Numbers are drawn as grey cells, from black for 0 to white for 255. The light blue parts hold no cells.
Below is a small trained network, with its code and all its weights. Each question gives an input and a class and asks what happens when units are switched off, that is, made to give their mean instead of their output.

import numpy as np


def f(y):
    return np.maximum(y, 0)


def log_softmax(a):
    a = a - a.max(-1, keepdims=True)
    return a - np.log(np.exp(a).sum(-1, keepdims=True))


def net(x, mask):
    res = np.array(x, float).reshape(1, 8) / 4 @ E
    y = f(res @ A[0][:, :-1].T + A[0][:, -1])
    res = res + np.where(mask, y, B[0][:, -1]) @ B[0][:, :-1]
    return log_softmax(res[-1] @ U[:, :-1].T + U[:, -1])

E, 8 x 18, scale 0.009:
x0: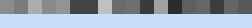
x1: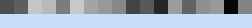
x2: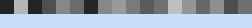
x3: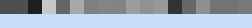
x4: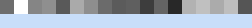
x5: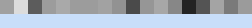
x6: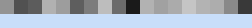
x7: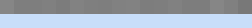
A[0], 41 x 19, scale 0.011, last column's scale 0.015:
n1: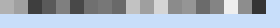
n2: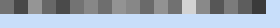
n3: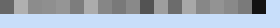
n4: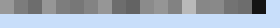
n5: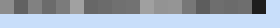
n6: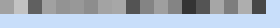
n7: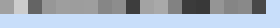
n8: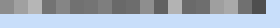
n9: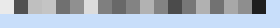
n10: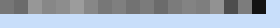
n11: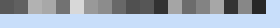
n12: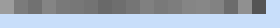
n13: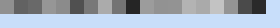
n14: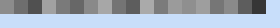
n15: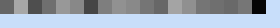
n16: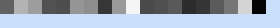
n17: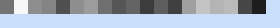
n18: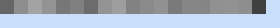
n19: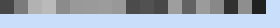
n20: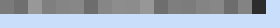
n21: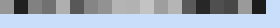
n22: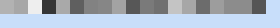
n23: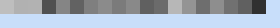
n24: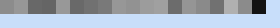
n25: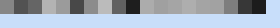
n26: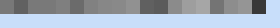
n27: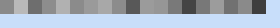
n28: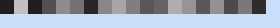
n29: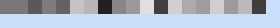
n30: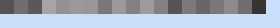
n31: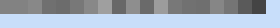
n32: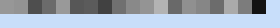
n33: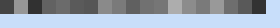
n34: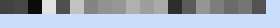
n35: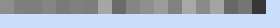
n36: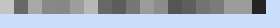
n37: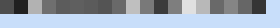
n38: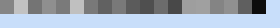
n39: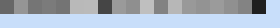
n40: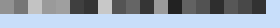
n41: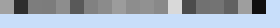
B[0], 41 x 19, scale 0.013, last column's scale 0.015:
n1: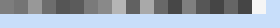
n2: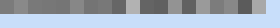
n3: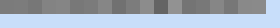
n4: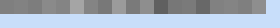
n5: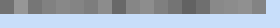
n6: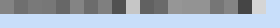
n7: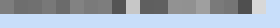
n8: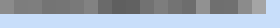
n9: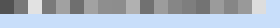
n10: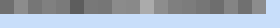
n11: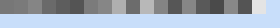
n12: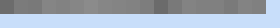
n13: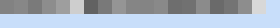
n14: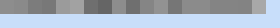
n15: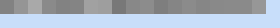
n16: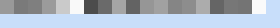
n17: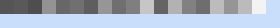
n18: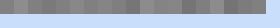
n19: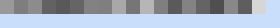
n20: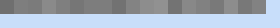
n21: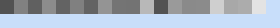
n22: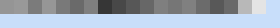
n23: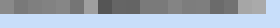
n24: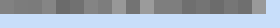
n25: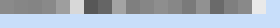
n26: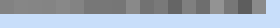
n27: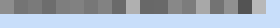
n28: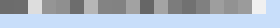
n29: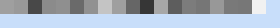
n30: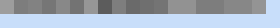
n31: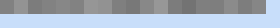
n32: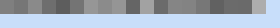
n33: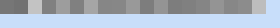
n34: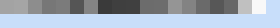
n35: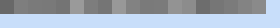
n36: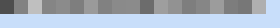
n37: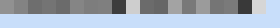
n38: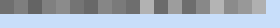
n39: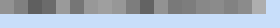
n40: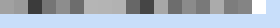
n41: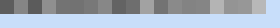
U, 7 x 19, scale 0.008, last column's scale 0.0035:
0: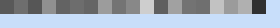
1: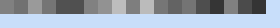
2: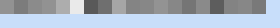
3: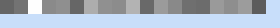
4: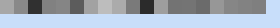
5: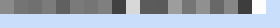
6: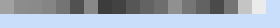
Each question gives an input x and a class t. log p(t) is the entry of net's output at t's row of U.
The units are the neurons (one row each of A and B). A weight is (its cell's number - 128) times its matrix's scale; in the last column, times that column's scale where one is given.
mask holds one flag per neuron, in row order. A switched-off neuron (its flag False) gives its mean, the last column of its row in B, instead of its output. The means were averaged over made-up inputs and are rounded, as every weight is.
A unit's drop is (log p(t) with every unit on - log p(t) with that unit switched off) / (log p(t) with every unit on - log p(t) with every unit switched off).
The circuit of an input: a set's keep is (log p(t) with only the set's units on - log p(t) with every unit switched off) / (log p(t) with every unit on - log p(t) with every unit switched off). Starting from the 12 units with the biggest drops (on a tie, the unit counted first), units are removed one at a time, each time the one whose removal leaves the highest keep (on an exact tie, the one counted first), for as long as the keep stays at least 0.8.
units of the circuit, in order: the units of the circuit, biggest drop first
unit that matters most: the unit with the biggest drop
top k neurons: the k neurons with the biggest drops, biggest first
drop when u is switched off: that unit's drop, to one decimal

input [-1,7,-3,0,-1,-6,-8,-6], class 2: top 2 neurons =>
(n16; n1)
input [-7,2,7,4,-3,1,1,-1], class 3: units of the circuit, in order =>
(n28)
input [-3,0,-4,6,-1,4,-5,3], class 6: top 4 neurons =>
(n34; n25; n13; n30)
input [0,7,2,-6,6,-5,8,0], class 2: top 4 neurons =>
(n25; n13; n1; n21)
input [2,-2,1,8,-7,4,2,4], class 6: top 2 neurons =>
(n34; n17)
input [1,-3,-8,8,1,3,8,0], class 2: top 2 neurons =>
(n25; n13)
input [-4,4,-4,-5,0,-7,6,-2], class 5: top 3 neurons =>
(n37; n16; n2)
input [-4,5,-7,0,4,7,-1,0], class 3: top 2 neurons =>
(n9; n36)
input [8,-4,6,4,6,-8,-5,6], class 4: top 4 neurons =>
(n40; n6; n7; n27)
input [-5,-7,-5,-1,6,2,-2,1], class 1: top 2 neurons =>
(n1; n21)
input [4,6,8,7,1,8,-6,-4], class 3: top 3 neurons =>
(n28; n37; n33)
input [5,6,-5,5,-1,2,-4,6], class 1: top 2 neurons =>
(n11; n19)
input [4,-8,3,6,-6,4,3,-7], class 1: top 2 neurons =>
(n1; n17)
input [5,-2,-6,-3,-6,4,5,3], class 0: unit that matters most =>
n21
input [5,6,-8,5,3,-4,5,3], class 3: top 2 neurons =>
(n9; n1)
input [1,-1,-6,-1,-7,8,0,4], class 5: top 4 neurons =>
(n7; n6; n17; n27)
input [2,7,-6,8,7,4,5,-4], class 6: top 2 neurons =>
(n34; n21)
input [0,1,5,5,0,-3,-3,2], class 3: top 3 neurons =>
(n28; n22; n33)
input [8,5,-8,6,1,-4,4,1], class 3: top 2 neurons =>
(n9; n29)
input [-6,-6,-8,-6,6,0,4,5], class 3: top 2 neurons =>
(n9; n36)
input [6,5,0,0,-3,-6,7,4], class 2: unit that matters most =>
n25
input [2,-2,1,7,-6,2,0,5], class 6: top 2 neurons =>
(n34; n17)
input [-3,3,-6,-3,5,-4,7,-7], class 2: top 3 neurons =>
(n25; n13; n28)
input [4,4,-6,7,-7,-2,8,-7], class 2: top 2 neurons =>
(n25; n17)
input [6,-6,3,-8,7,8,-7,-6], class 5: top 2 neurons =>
(n7; n6)
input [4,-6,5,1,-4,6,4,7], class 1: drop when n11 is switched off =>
-0.1
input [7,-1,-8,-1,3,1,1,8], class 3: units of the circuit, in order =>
(n9)
